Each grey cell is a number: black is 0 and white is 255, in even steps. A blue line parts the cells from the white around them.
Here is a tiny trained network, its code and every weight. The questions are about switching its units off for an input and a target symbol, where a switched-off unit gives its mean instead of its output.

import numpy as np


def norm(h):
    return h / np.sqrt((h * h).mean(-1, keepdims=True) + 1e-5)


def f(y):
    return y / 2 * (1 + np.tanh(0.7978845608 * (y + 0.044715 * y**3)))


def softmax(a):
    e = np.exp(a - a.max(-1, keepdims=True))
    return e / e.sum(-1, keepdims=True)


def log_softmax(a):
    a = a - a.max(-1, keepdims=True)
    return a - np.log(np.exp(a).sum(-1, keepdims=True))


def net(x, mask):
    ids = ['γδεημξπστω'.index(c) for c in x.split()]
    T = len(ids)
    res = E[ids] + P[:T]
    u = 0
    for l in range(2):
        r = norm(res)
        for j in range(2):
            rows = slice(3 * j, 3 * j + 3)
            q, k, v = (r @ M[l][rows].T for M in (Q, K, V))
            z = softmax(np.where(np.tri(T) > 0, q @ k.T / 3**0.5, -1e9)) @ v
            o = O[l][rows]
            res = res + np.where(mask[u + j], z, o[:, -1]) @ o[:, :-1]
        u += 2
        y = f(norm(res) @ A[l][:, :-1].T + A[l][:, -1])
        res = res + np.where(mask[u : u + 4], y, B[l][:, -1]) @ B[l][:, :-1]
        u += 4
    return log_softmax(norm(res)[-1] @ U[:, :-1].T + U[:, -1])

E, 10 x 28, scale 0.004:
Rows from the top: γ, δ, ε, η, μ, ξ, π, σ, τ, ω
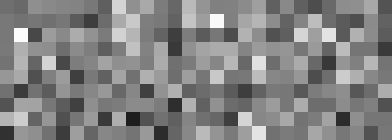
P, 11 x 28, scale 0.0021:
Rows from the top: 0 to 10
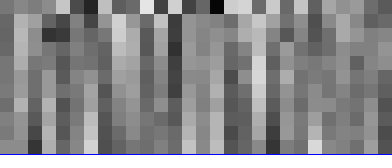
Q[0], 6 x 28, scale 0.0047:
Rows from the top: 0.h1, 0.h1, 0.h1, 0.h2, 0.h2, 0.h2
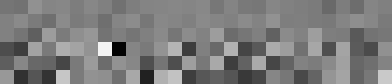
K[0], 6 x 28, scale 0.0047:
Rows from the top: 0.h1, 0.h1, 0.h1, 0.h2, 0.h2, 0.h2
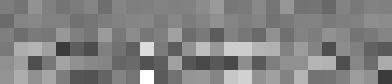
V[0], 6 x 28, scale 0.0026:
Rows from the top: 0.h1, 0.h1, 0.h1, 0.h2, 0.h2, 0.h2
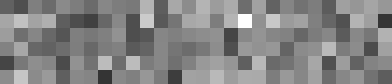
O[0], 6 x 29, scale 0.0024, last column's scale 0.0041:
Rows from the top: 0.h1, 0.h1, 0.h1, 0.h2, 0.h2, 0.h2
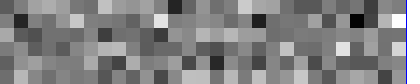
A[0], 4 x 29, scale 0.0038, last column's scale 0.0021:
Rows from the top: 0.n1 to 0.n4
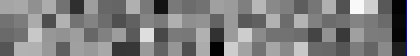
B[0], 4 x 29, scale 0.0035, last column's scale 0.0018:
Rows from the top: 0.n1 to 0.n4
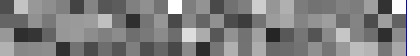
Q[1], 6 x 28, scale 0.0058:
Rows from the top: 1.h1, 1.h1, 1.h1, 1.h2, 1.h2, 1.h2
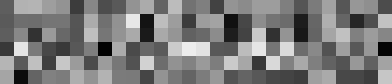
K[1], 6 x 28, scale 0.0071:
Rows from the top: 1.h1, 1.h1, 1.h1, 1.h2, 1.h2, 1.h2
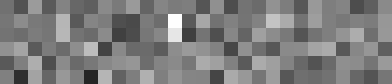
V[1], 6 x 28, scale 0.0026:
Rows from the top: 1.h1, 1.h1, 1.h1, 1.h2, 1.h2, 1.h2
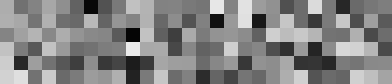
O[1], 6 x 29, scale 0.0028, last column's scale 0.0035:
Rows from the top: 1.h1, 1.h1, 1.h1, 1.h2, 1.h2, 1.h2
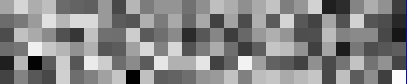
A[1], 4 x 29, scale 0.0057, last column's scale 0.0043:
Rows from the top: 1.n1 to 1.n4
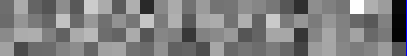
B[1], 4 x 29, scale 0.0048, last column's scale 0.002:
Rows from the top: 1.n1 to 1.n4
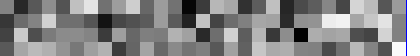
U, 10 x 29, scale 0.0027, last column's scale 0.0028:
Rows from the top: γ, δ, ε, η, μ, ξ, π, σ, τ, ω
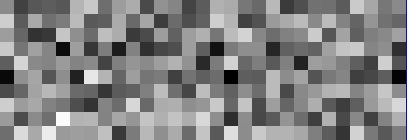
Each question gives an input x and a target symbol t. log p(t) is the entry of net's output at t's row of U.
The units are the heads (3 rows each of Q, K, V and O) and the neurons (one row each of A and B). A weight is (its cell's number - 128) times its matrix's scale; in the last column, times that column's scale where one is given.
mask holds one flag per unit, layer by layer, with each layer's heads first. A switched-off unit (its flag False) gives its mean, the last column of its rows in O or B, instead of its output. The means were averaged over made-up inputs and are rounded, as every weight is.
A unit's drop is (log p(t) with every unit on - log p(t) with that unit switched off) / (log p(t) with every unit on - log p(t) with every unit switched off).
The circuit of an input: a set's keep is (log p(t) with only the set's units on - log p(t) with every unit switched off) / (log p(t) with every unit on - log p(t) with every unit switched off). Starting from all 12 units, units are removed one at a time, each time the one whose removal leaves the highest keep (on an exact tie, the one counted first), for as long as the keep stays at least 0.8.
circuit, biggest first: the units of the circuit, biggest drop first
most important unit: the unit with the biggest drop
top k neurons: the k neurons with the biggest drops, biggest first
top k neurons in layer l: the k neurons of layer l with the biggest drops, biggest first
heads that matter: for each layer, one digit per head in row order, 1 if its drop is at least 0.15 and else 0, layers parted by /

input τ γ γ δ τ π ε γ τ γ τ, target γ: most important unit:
0.h2
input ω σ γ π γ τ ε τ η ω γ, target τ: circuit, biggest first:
0.h2; 1.h2; 0.n4
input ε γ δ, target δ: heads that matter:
00 / 01
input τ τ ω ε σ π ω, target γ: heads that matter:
11 / 11
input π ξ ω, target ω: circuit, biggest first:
0.h2; 1.n4
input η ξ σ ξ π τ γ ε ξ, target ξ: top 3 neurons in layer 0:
0.n1; 0.n2; 0.n4
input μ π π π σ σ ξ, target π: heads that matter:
01 / 11
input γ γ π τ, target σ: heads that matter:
01 / 11
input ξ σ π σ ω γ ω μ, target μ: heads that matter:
01 / 10
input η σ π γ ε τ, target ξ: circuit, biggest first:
0.h2; 1.h1; 0.n2; 1.n4
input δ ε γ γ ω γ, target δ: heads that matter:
00 / 01
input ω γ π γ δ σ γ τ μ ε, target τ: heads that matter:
01 / 11
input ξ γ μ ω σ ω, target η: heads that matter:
01 / 01
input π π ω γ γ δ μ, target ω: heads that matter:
10 / 11
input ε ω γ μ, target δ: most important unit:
1.h2
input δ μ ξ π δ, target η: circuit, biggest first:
1.h2; 0.h2; 1.n4; 0.h1
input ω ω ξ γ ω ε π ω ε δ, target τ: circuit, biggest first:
0.h2; 1.h2; 0.n4; 1.h1
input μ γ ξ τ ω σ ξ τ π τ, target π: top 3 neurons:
0.n1; 0.n4; 1.n2
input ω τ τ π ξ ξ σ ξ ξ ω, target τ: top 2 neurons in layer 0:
0.n4; 0.n3
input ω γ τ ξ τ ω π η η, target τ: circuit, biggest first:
0.h2; 1.h1; 1.h2; 0.n4
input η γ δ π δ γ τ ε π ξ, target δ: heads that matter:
11 / 01
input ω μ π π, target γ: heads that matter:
10 / 01
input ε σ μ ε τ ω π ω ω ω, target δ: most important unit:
0.h2
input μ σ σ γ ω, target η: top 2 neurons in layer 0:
0.n4; 0.n3
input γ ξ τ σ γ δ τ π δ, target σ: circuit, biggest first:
0.h2; 1.h1; 1.h2
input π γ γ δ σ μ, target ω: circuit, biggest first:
1.n4; 0.h2
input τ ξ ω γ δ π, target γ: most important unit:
0.h1
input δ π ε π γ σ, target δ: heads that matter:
10 / 01
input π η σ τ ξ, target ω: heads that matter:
01 / 00
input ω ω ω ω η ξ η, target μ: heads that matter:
10 / 11
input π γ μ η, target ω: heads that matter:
01 / 00
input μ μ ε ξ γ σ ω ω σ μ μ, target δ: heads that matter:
00 / 01
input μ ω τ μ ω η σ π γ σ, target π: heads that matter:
01 / 01
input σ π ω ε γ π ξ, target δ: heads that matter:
10 / 01
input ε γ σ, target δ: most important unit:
1.h2
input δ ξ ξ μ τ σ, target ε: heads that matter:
00 / 01
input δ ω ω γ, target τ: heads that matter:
01 / 01
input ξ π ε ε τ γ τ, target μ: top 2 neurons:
0.n1; 1.n3
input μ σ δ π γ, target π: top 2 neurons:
0.n4; 1.n2
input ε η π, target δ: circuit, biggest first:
1.h2
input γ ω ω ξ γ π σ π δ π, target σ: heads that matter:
01 / 10
